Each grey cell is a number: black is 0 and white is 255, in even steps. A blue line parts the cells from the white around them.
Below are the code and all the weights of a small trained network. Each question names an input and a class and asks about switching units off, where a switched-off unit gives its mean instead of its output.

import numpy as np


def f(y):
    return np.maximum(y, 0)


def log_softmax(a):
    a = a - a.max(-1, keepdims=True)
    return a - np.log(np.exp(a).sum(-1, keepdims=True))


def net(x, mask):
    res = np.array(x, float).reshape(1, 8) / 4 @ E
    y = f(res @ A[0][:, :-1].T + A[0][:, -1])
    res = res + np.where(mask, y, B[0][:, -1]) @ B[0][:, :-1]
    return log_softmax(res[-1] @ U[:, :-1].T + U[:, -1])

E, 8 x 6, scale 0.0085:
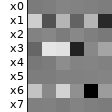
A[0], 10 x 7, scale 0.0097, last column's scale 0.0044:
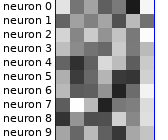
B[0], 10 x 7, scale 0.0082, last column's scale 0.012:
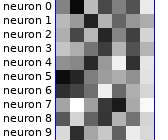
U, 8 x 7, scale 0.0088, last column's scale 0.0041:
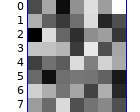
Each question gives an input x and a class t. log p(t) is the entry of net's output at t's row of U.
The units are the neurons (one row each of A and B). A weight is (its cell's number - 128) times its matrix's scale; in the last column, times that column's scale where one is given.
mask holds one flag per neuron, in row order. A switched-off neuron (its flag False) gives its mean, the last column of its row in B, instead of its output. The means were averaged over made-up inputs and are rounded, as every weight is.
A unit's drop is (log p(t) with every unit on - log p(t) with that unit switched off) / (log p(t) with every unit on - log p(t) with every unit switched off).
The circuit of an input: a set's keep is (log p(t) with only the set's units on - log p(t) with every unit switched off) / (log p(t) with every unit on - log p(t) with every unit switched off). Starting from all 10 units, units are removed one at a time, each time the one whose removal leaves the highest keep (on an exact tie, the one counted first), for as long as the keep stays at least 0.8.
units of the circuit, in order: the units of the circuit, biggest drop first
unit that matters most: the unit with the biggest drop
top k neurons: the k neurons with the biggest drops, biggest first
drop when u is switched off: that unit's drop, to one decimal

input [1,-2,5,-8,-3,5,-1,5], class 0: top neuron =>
[neuron 4]
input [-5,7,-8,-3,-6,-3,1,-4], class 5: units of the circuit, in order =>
[neuron 0; neuron 5]
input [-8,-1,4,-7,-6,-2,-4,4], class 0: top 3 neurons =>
[neuron 0; neuron 2; neuron 5]
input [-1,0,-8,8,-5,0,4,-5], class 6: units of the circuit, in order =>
[neuron 7; neuron 9]
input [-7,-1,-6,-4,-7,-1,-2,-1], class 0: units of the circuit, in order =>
[neuron 0; neuron 2]
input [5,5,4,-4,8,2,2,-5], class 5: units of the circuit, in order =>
[neuron 5; neuron 0]
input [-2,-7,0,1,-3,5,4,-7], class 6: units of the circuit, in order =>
[neuron 5; neuron 1]
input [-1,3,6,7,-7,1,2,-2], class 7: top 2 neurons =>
[neuron 4; neuron 8]
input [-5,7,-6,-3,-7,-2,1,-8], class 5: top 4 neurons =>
[neuron 0; neuron 5; neuron 8; neuron 6]
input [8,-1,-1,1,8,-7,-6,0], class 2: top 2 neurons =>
[neuron 8; neuron 9]
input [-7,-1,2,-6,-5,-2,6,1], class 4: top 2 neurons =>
[neuron 6; neuron 2]
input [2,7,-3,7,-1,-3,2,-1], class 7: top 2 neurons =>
[neuron 4; neuron 0]
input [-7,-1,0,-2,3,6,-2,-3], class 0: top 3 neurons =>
[neuron 0; neuron 2; neuron 7]
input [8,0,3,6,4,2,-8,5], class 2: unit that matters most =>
neuron 8
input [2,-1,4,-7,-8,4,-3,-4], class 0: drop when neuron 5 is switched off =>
0.1
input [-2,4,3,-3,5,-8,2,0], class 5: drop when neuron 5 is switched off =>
0.1
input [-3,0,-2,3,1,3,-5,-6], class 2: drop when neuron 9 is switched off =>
0.3
